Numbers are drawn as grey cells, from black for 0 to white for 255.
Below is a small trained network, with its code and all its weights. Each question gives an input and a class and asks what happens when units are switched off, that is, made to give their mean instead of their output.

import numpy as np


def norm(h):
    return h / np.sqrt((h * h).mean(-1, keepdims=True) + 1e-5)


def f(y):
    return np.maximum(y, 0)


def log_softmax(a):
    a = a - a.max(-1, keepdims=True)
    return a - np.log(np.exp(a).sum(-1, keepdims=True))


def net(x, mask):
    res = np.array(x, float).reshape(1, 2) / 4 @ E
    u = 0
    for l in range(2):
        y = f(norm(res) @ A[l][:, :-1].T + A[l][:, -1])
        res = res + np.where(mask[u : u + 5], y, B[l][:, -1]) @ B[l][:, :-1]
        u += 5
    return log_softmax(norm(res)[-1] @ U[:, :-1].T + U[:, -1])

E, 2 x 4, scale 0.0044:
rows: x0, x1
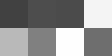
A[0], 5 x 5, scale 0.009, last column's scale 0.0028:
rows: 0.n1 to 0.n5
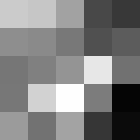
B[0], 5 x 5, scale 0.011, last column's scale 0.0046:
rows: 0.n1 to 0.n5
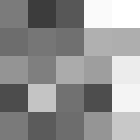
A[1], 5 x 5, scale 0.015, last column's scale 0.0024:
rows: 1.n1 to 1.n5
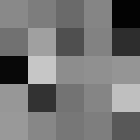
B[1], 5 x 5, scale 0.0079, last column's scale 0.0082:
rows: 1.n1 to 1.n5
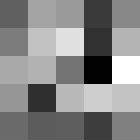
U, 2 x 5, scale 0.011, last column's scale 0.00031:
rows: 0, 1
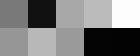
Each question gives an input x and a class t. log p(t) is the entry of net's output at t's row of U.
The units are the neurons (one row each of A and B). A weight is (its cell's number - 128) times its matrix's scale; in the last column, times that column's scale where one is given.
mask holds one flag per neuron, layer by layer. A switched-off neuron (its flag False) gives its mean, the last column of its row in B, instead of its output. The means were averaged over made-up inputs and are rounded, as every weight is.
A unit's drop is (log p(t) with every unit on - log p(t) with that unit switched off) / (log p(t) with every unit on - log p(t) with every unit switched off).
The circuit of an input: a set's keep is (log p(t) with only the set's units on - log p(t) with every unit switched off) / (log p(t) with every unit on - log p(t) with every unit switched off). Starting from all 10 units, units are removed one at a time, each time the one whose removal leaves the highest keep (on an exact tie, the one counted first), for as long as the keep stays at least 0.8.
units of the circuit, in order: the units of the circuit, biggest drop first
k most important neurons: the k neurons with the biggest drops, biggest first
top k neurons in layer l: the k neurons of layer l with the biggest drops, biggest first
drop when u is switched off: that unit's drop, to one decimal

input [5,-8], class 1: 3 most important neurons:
[0.n1, 0.n5, 1.n2]
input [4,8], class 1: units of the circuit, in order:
[0.n4]
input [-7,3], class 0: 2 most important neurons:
[0.n1, 0.n5]
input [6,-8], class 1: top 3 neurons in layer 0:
[0.n1, 0.n5, 0.n2]
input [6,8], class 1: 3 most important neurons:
[0.n1, 0.n4, 1.n4]
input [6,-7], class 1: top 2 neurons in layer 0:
[0.n1, 0.n5]
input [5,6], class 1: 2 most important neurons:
[0.n1, 1.n4]
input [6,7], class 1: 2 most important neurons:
[0.n1, 1.n4]
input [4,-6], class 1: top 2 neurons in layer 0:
[0.n1, 0.n5]
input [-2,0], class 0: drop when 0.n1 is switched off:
1.4
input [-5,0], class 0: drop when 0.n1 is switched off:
1.3
